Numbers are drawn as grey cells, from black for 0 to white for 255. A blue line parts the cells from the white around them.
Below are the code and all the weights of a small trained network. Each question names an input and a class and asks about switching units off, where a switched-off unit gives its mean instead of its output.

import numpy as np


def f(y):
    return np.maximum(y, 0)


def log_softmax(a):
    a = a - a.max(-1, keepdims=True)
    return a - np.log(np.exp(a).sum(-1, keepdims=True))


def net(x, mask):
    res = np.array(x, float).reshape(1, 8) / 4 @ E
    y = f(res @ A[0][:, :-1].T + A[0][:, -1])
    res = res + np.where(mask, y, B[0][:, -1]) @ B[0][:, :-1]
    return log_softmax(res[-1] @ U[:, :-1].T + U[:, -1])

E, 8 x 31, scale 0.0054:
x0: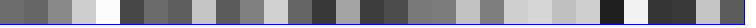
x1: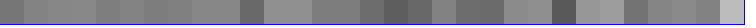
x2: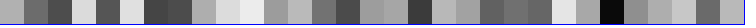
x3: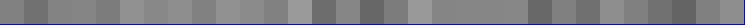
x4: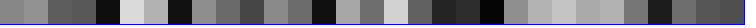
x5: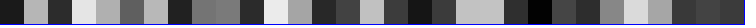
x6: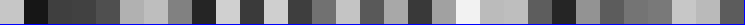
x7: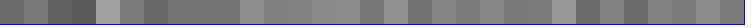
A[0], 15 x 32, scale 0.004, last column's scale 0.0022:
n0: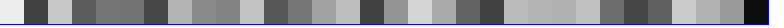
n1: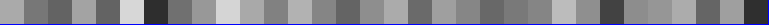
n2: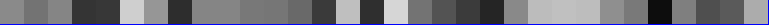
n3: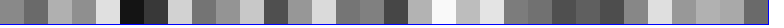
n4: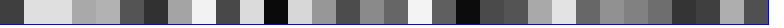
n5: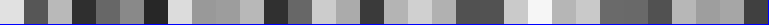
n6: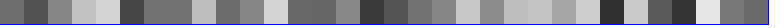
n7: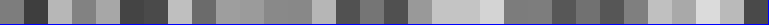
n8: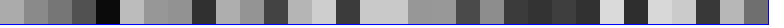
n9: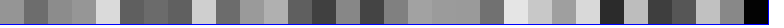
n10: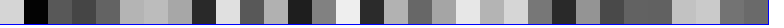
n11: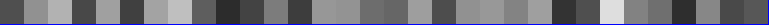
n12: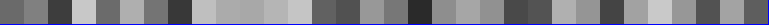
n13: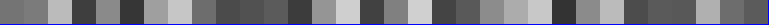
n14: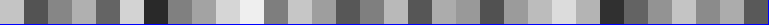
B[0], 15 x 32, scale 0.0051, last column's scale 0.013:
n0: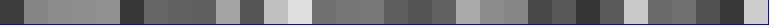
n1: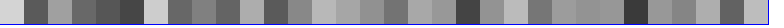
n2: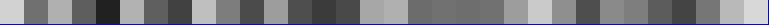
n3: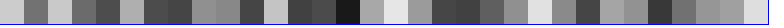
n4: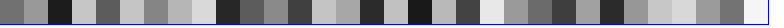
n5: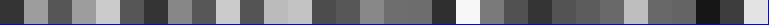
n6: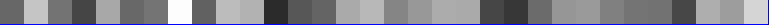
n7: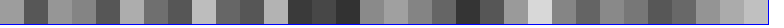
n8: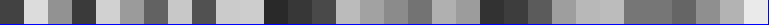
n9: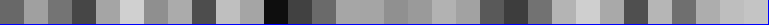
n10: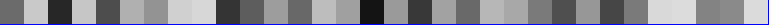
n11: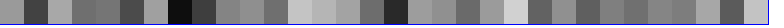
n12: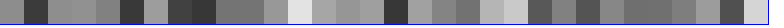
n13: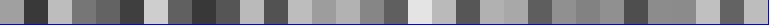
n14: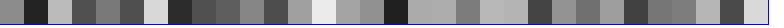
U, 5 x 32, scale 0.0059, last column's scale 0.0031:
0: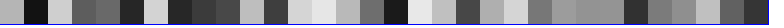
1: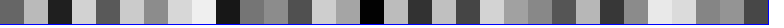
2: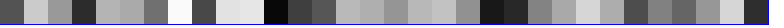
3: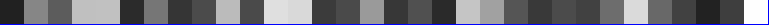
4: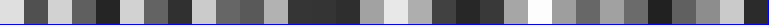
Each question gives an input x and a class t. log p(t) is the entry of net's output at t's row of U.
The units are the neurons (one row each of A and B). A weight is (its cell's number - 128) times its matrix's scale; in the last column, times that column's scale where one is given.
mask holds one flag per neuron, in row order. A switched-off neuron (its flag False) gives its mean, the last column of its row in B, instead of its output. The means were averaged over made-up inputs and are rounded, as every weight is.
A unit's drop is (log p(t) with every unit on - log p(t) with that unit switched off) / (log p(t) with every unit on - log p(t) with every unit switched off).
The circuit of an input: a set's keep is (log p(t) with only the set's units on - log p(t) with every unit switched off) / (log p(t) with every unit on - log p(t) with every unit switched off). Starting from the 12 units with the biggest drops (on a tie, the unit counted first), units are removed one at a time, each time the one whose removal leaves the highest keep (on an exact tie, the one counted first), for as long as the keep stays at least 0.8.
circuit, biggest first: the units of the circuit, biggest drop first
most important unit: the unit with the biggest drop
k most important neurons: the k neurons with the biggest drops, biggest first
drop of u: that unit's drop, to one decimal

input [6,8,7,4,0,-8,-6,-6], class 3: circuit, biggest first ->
(n5)
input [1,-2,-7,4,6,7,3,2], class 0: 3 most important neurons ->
(n5, n11, n0)
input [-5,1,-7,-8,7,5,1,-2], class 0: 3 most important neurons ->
(n11, n3, n13)
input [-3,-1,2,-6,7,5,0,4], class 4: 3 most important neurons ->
(n5, n2, n0)
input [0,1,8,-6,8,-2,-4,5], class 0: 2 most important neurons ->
(n14, n3)
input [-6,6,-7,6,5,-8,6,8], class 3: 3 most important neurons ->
(n5, n0, n14)
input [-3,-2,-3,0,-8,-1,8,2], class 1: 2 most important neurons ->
(n10, n2)
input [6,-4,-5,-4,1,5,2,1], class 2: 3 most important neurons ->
(n6, n14, n12)
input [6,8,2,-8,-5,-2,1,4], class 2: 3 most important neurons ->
(n6, n9, n2)
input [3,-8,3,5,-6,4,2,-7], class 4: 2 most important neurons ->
(n3, n5)
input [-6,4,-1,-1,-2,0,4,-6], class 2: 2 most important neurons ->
(n8, n4)
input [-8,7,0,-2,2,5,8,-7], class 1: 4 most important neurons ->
(n10, n6, n9, n5)
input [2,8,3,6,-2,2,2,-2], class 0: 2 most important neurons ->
(n4, n5)
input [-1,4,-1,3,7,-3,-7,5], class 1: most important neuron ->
(n4)
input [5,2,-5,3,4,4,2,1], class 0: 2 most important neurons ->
(n8, n11)
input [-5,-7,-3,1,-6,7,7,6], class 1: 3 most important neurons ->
(n10, n5, n0)
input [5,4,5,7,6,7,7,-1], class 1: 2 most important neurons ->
(n10, n5)
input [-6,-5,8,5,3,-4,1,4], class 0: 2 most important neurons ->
(n14, n1)
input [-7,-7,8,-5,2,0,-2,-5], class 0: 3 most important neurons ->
(n14, n12, n1)
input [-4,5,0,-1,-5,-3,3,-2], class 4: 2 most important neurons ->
(n3, n7)
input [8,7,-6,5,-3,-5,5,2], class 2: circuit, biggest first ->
(n6)
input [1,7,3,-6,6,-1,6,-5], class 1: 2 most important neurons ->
(n10, n3)
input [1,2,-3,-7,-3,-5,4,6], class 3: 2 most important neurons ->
(n5, n4)
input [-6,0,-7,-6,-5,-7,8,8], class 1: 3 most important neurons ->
(n10, n14, n12)
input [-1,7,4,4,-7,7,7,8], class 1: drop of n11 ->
0.1
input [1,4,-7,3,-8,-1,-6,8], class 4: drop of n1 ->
0.1
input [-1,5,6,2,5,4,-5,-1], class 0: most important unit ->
n12
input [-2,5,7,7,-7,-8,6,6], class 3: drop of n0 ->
0.6
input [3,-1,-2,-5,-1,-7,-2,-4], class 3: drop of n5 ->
0.6
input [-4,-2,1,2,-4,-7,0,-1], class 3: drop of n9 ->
0.0
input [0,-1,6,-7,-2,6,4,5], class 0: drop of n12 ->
0.3
